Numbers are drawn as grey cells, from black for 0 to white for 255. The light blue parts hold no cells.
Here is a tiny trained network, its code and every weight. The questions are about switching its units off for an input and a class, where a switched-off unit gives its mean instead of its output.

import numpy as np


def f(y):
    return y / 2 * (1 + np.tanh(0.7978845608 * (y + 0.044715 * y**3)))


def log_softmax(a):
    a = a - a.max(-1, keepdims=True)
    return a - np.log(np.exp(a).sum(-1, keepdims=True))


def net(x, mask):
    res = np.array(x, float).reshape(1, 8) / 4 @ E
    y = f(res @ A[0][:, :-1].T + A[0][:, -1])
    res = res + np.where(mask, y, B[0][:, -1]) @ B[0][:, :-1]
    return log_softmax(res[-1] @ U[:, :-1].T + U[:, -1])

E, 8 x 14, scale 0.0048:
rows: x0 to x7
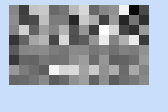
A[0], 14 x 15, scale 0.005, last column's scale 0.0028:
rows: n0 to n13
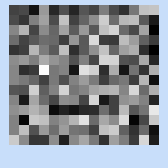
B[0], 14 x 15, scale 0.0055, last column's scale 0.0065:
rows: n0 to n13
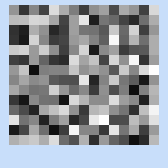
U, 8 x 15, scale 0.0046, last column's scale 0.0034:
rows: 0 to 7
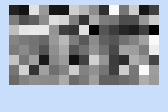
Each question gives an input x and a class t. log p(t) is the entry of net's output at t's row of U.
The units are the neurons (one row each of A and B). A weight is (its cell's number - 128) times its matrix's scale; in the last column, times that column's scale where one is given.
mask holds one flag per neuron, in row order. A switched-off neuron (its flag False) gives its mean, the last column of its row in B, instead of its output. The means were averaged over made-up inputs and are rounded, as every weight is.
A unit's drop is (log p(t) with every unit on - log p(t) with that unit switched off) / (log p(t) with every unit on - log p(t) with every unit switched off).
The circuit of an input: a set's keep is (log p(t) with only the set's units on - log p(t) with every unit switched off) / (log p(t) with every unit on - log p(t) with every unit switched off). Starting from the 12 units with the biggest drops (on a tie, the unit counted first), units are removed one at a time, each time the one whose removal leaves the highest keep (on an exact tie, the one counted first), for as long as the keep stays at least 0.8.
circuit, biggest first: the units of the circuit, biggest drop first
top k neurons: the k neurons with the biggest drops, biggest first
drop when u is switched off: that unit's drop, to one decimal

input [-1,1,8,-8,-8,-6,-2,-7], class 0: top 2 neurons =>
(n5; n12)
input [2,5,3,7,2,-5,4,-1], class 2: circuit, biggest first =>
(n1; n4)
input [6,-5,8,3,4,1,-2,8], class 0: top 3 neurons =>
(n12; n5; n2)
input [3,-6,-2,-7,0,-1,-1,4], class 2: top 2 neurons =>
(n13; n7)
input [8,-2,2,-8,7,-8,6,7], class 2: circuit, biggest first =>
(n13)
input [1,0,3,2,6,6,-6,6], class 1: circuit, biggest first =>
(n10; n0)
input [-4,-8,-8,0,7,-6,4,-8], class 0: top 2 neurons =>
(n9; n3)
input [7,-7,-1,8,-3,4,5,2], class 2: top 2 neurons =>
(n1; n4)
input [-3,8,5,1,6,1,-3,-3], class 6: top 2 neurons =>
(n6; n11)
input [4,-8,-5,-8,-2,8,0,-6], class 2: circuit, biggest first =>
(n13; n7)
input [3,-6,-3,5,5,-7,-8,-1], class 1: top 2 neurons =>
(n10; n6)
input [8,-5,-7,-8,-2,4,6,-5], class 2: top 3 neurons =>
(n13; n7; n10)
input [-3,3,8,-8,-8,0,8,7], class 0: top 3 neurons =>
(n5; n2; n12)
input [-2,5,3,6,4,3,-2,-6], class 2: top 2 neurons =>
(n1; n4)
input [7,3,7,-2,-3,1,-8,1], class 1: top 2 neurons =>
(n10; n11)
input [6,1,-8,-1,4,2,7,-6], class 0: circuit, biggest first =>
(n3)
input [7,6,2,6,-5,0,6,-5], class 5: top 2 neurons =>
(n11; n10)
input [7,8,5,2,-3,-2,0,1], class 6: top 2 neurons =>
(n6; n0)
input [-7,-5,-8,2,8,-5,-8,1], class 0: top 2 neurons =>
(n9; n3)
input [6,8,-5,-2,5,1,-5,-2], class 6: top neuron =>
(n6)
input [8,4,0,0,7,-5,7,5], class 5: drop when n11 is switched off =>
0.8
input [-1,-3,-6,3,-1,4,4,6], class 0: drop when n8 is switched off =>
-0.1
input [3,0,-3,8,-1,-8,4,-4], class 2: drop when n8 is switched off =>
0.1
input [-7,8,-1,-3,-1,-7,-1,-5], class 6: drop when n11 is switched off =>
0.2
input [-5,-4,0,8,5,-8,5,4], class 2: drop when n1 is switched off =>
0.2
